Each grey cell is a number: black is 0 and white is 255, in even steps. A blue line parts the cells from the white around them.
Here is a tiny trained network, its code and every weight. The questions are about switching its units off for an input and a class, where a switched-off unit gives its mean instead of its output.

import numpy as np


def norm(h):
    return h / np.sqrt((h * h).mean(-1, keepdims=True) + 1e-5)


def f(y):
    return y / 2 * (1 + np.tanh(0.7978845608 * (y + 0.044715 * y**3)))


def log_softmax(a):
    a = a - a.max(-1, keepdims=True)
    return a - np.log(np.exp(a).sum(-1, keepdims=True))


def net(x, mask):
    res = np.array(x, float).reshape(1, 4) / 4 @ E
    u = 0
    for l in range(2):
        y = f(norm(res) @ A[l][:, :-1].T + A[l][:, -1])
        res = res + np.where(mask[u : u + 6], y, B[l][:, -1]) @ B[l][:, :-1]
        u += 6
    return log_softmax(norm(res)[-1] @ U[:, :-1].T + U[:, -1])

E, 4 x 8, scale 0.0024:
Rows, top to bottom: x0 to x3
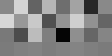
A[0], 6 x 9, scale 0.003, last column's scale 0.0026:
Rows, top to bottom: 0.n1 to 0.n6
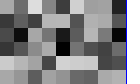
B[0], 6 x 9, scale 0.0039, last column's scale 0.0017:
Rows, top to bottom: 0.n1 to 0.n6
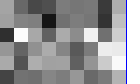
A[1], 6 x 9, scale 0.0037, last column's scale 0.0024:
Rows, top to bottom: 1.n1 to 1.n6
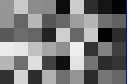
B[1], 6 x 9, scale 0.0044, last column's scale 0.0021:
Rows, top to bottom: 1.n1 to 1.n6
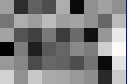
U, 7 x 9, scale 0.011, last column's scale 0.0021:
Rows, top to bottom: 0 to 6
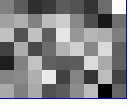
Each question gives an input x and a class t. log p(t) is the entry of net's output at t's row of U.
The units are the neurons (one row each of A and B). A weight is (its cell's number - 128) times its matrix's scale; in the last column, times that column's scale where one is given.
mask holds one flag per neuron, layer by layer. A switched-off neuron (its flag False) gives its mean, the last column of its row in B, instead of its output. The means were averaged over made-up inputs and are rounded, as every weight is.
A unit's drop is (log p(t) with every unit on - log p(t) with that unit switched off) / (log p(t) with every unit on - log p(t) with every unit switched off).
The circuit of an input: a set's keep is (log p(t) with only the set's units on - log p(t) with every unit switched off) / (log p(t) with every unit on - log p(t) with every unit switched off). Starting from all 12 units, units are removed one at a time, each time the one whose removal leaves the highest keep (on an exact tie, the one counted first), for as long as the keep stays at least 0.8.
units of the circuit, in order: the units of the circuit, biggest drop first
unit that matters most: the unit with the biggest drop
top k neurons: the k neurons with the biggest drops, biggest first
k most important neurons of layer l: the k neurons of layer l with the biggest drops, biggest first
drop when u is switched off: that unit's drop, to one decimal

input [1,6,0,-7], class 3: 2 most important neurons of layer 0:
(0.n5 0.n2)
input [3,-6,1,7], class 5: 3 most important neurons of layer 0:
(0.n4 0.n3 0.n1)
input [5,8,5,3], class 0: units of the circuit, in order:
(1.n4 1.n5)
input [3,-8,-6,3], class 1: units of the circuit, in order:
(1.n6)
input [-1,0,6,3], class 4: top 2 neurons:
(0.n4 0.n3)
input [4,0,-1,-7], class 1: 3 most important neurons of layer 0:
(0.n5 0.n6 0.n4)
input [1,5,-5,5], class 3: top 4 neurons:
(1.n4 1.n6 0.n4 1.n1)
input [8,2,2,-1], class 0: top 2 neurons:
(1.n1 1.n4)
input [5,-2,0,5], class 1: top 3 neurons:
(1.n6 0.n5 1.n3)
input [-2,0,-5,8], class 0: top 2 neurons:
(1.n3 0.n4)
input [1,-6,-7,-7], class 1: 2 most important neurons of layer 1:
(1.n6 1.n4)
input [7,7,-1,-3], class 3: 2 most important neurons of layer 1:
(1.n4 1.n3)
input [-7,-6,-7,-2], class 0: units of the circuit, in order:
(1.n3 0.n2)
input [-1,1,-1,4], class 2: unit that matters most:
0.n5
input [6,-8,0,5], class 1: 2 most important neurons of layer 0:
(0.n5 0.n2)
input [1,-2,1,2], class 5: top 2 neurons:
(0.n4 1.n4)
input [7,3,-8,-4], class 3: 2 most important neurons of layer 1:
(1.n4 1.n5)
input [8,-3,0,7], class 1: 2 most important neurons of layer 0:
(0.n5 0.n6)
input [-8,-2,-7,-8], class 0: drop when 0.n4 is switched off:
0.1
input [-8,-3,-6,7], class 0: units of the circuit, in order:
(1.n3)
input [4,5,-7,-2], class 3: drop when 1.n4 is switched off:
0.3
